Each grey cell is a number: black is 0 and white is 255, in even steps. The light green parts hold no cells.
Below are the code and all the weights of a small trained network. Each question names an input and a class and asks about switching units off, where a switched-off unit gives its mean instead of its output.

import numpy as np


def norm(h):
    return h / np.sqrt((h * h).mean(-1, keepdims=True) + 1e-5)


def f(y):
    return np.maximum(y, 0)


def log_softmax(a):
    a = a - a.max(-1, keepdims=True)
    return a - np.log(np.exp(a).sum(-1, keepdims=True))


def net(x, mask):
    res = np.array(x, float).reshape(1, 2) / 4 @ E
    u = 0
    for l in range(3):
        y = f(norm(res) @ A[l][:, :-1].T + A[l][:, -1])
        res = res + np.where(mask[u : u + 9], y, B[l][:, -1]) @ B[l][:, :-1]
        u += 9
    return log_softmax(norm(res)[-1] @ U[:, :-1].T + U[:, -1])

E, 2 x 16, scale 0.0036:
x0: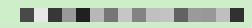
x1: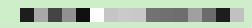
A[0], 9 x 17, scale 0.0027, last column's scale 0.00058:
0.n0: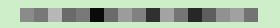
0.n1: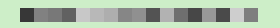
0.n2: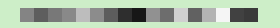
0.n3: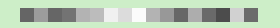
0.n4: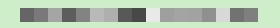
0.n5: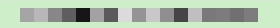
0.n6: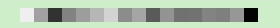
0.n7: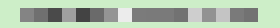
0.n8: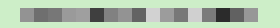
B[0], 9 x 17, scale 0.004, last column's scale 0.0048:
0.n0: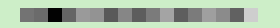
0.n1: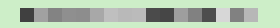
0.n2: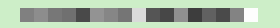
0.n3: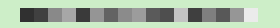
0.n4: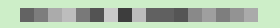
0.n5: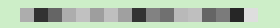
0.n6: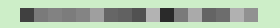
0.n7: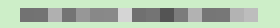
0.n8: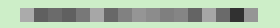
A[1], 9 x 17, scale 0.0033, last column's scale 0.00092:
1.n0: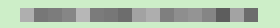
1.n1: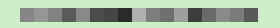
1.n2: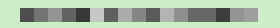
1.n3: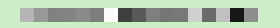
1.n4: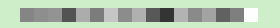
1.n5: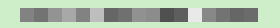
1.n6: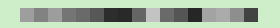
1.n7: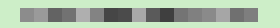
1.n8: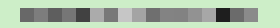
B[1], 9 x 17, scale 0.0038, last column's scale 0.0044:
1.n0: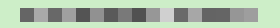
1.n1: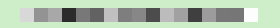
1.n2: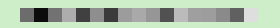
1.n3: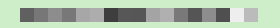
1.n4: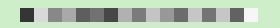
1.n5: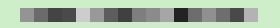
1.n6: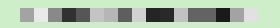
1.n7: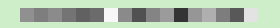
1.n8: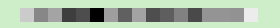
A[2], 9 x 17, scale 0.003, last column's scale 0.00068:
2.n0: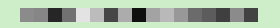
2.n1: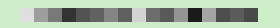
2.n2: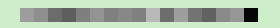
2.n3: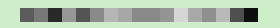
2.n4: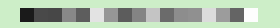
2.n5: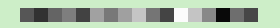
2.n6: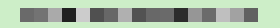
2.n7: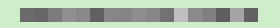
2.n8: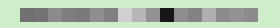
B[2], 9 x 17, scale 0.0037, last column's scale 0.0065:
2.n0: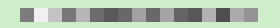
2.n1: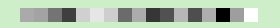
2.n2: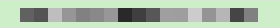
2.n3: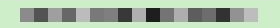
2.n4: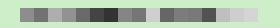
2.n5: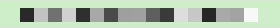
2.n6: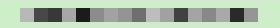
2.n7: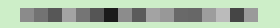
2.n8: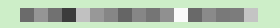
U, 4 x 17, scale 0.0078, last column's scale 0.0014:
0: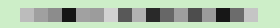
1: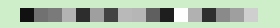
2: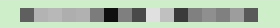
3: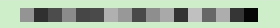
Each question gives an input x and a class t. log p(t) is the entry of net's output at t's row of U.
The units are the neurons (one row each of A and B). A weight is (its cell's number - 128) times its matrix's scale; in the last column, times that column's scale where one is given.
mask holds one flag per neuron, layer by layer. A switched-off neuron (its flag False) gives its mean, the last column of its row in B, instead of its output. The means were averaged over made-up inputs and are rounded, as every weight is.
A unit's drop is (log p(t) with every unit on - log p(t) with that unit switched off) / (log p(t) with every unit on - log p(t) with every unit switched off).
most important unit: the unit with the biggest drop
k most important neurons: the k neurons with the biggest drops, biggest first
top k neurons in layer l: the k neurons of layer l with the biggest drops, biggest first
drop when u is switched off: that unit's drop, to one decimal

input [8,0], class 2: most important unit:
0.n2
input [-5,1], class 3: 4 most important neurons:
(0.n3; 0.n2; 1.n2; 1.n6)
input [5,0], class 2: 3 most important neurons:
(0.n2; 0.n5; 1.n3)
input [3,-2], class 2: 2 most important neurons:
(0.n3; 1.n3)
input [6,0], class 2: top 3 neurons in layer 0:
(0.n2; 0.n5; 0.n3)
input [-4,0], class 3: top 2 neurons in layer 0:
(0.n3; 0.n5)
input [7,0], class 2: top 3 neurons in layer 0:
(0.n2; 0.n5; 0.n3)
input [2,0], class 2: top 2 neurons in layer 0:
(0.n5; 0.n2)
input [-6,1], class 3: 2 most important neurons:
(0.n3; 0.n2)
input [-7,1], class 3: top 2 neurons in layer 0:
(0.n3; 0.n2)
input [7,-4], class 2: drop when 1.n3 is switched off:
0.2
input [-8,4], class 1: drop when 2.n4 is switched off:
0.0
